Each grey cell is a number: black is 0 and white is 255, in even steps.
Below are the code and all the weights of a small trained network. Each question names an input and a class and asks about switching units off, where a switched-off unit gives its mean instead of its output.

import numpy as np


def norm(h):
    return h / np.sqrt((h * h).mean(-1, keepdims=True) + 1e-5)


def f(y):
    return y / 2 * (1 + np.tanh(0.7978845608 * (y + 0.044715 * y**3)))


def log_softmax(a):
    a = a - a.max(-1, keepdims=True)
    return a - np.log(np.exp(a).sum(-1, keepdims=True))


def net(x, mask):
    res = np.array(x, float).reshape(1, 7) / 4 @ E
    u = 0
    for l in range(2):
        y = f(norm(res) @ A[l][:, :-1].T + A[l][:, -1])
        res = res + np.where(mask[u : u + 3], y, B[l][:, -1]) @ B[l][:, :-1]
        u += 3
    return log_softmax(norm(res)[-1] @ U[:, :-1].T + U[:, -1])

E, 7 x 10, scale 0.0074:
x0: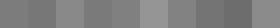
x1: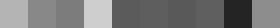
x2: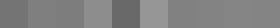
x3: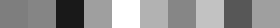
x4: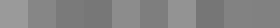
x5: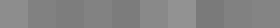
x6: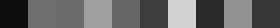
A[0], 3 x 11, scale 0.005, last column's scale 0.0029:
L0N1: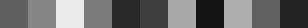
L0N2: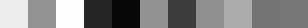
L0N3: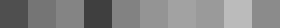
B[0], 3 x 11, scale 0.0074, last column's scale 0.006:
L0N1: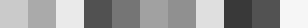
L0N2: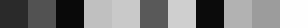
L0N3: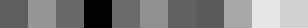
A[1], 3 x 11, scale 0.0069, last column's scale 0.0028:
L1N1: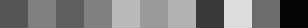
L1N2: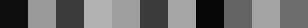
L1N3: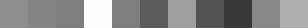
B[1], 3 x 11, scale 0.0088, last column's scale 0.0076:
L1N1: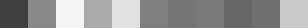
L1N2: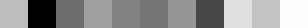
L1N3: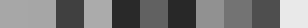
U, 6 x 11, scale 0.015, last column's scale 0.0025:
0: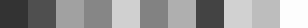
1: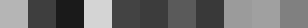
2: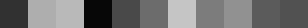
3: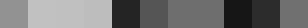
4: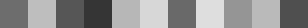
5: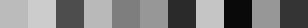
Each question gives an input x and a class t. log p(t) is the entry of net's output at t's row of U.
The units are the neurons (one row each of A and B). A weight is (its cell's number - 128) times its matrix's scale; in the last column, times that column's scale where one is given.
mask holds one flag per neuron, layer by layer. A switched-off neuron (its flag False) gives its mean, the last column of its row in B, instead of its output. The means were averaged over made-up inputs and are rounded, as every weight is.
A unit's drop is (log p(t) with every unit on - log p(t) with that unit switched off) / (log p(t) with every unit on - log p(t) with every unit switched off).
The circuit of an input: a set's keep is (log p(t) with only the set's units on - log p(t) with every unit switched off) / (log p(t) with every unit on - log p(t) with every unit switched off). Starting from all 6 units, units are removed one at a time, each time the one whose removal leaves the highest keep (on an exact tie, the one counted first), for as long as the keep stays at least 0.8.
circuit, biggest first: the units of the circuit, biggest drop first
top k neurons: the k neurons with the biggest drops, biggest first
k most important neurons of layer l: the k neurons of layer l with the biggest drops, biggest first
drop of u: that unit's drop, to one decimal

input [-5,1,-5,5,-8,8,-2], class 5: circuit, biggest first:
[L1N2]
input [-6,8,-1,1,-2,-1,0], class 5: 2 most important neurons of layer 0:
[L0N2, L0N3]
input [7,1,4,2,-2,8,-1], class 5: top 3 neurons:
[L0N2, L1N2, L0N3]
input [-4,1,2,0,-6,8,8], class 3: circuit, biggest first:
[L0N1, L0N2]
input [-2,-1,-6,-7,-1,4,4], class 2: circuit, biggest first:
[L0N1, L1N3]
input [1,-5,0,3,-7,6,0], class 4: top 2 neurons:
[L0N2, L1N2]
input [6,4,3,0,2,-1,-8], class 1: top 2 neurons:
[L0N1, L0N2]
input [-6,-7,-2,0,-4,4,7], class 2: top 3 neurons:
[L0N2, L0N1, L1N2]
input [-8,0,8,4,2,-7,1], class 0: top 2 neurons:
[L0N1, L1N3]
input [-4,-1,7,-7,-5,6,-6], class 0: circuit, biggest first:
[L0N2, L1N1]
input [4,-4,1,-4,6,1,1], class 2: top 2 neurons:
[L0N1, L1N2]
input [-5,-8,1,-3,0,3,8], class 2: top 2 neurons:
[L0N2, L0N1]
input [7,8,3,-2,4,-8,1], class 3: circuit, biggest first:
[L0N2, L1N2]
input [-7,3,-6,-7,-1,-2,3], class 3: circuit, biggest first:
[L0N1]
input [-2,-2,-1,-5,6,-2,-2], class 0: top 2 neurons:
[L0N2, L1N1]
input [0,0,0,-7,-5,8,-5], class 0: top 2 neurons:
[L0N2, L1N1]
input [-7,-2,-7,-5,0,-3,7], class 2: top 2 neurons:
[L0N1, L1N3]
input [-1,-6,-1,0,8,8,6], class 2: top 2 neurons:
[L0N2, L1N2]
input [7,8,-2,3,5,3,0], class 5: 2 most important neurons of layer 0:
[L0N2, L0N3]
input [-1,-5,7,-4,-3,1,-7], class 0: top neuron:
[L0N2]
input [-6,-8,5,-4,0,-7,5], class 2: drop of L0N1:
0.1
